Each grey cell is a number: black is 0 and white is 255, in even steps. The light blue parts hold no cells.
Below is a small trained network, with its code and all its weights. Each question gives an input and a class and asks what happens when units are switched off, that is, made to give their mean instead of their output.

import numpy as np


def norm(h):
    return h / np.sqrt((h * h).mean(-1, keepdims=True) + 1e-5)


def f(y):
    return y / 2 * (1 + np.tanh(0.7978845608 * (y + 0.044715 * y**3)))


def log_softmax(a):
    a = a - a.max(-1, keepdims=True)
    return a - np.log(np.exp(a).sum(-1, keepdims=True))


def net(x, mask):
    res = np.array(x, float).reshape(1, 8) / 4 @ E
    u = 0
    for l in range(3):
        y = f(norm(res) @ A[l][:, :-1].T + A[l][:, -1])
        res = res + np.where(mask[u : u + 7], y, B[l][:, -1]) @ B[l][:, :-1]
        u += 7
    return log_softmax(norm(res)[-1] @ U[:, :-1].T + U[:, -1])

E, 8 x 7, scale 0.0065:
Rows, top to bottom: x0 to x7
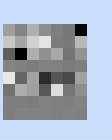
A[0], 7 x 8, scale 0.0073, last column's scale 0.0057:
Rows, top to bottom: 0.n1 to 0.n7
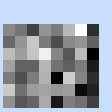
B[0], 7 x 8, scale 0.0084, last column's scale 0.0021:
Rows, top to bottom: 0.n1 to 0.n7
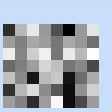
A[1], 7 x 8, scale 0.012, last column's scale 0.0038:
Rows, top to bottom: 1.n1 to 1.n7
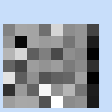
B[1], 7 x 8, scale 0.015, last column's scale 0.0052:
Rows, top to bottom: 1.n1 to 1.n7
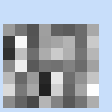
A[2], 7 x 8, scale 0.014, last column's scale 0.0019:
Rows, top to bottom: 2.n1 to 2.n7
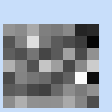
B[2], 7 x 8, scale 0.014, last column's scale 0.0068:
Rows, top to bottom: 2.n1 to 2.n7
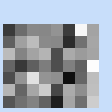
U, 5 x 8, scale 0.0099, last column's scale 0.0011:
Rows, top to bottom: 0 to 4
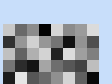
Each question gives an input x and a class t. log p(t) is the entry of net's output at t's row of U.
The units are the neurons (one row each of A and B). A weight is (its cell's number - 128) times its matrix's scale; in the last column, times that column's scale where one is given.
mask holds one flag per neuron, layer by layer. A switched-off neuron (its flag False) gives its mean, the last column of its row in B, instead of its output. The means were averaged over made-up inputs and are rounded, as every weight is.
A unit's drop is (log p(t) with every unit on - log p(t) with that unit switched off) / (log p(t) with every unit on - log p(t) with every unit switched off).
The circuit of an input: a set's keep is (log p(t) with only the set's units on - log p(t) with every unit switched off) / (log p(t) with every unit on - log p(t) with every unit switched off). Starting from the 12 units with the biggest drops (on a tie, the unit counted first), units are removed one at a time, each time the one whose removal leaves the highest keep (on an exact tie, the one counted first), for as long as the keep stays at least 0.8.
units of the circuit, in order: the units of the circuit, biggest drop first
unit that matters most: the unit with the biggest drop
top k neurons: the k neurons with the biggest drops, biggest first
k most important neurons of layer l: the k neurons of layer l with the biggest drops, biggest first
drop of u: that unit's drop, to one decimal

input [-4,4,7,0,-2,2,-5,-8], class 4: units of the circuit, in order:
1.n2
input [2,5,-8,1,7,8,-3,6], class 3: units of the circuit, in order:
1.n7, 2.n4
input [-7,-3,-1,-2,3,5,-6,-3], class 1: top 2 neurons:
2.n5, 0.n1
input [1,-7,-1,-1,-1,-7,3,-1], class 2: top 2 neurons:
2.n6, 2.n3
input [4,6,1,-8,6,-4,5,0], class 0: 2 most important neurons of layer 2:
2.n6, 2.n3
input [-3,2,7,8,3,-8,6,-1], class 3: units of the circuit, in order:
0.n5, 2.n4
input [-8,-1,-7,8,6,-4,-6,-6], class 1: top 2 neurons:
0.n1, 2.n5
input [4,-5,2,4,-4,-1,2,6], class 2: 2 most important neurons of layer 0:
0.n3, 0.n1
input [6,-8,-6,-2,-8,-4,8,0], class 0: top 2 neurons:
1.n6, 2.n4
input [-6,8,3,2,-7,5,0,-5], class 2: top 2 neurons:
0.n3, 1.n5
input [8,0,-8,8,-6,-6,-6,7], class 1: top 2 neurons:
0.n6, 2.n1
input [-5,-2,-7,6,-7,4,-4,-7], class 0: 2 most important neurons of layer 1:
1.n6, 1.n2
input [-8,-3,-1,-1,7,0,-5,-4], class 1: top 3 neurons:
0.n1, 2.n5, 1.n6
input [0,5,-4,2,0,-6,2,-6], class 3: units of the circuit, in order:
0.n7, 2.n4
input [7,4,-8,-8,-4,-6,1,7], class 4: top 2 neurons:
1.n3, 0.n1
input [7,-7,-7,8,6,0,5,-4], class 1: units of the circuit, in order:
2.n1
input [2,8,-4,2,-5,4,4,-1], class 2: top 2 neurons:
0.n3, 1.n5
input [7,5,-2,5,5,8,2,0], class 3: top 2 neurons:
1.n7, 2.n4
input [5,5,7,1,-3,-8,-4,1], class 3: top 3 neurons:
0.n5, 2.n4, 0.n7
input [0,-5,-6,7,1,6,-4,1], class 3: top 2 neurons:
1.n7, 1.n2
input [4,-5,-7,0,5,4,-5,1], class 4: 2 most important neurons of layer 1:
1.n3, 1.n6
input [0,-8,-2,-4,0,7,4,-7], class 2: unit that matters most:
2.n6
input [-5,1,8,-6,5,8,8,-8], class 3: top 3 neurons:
1.n7, 1.n1, 2.n4
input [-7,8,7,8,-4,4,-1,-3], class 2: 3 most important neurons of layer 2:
2.n7, 2.n2, 2.n1
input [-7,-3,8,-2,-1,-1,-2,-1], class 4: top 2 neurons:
1.n2, 1.n4
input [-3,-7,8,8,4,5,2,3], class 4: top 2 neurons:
1.n2, 1.n4
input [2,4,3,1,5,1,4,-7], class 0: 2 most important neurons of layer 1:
1.n5, 1.n3
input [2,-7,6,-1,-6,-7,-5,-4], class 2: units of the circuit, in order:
2.n3
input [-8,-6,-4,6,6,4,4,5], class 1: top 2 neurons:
2.n5, 1.n6
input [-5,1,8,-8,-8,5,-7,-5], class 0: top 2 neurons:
1.n6, 1.n3
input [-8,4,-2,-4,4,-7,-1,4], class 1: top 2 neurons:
0.n1, 2.n5
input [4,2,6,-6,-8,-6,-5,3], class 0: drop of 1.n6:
1.1
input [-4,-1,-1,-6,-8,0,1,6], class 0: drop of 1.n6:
1.0
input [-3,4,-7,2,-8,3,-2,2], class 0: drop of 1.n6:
1.3
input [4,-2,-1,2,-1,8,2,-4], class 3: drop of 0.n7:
0.0
